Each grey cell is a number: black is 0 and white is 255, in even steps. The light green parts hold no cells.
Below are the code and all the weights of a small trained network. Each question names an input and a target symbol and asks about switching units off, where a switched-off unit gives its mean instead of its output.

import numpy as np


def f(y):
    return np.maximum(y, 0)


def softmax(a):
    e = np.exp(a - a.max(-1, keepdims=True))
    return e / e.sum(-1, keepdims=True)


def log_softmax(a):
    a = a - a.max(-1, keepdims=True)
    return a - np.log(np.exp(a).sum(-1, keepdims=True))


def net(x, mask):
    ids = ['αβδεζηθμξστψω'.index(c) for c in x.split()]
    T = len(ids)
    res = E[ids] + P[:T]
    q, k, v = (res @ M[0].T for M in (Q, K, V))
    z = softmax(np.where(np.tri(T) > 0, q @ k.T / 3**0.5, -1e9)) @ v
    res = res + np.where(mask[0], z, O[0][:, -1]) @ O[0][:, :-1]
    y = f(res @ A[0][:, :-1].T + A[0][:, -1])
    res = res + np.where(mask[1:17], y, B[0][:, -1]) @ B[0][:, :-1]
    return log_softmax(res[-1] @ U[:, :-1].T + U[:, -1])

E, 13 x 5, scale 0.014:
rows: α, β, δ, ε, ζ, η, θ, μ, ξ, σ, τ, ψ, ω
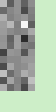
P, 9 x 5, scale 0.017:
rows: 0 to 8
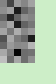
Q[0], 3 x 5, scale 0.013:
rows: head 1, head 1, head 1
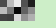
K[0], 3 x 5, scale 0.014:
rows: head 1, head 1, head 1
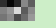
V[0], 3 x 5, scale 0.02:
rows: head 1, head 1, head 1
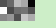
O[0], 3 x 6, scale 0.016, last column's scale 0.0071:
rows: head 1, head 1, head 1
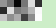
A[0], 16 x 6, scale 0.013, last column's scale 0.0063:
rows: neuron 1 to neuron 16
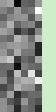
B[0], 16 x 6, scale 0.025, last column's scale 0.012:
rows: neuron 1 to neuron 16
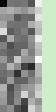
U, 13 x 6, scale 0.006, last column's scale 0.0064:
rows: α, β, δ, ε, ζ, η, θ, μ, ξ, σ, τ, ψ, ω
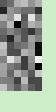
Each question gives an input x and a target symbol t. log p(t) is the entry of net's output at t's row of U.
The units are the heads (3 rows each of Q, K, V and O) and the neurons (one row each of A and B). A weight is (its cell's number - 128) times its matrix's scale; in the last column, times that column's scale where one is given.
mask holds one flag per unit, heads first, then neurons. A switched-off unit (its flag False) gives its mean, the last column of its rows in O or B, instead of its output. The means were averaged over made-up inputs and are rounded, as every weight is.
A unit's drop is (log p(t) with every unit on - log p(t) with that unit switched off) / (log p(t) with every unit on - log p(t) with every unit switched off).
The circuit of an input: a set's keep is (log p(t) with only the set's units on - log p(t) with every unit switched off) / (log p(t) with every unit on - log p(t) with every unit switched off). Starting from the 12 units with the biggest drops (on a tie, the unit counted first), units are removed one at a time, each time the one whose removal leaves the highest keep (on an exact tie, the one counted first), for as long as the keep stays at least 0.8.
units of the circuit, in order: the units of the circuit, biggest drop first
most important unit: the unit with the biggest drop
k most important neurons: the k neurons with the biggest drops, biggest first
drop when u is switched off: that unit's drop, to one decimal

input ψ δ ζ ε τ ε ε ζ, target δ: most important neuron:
(neuron 1)
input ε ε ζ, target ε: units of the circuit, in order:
(neuron 11; head 1)
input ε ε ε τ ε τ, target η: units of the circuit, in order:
(head 1; neuron 1; neuron 9)
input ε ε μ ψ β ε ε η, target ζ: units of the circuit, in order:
(head 1; neuron 10)
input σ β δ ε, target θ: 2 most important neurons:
(neuron 5; neuron 15)
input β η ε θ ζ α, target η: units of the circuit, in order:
(head 1; neuron 1; neuron 9)
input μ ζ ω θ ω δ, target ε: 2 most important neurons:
(neuron 3; neuron 9)
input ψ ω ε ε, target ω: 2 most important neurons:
(neuron 5; neuron 1)
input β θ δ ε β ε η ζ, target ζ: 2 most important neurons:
(neuron 10; neuron 1)
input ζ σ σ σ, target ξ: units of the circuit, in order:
(head 1; neuron 14)
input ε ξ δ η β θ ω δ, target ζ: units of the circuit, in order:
(head 1; neuron 10)
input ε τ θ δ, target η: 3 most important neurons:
(neuron 1; neuron 9; neuron 16)
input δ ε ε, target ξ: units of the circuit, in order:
(neuron 14; head 1)
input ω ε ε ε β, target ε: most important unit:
neuron 11
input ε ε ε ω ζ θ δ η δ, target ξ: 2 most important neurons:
(neuron 14; neuron 9)
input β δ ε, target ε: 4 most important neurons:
(neuron 9; neuron 3; neuron 6; neuron 13)
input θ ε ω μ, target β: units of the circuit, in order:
(head 1; neuron 1)
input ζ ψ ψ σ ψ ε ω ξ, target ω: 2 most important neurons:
(neuron 5; neuron 1)
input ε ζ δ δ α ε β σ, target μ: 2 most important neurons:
(neuron 14; neuron 13)
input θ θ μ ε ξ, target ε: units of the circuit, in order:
(neuron 9)
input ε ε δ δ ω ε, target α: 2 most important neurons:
(neuron 14; neuron 9)
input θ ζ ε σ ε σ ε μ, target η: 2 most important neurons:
(neuron 1; neuron 9)
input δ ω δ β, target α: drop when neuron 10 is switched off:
0.0
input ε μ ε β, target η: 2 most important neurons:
(neuron 1; neuron 9)
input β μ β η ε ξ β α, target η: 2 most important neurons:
(neuron 1; neuron 9)
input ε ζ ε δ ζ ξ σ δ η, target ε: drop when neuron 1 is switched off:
0.1
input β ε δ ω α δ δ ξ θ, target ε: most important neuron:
(neuron 9)
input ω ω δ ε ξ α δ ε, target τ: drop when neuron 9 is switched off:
0.2
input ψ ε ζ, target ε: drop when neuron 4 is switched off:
-0.1
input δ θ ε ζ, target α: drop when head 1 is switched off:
0.2
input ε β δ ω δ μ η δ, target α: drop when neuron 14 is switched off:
0.2
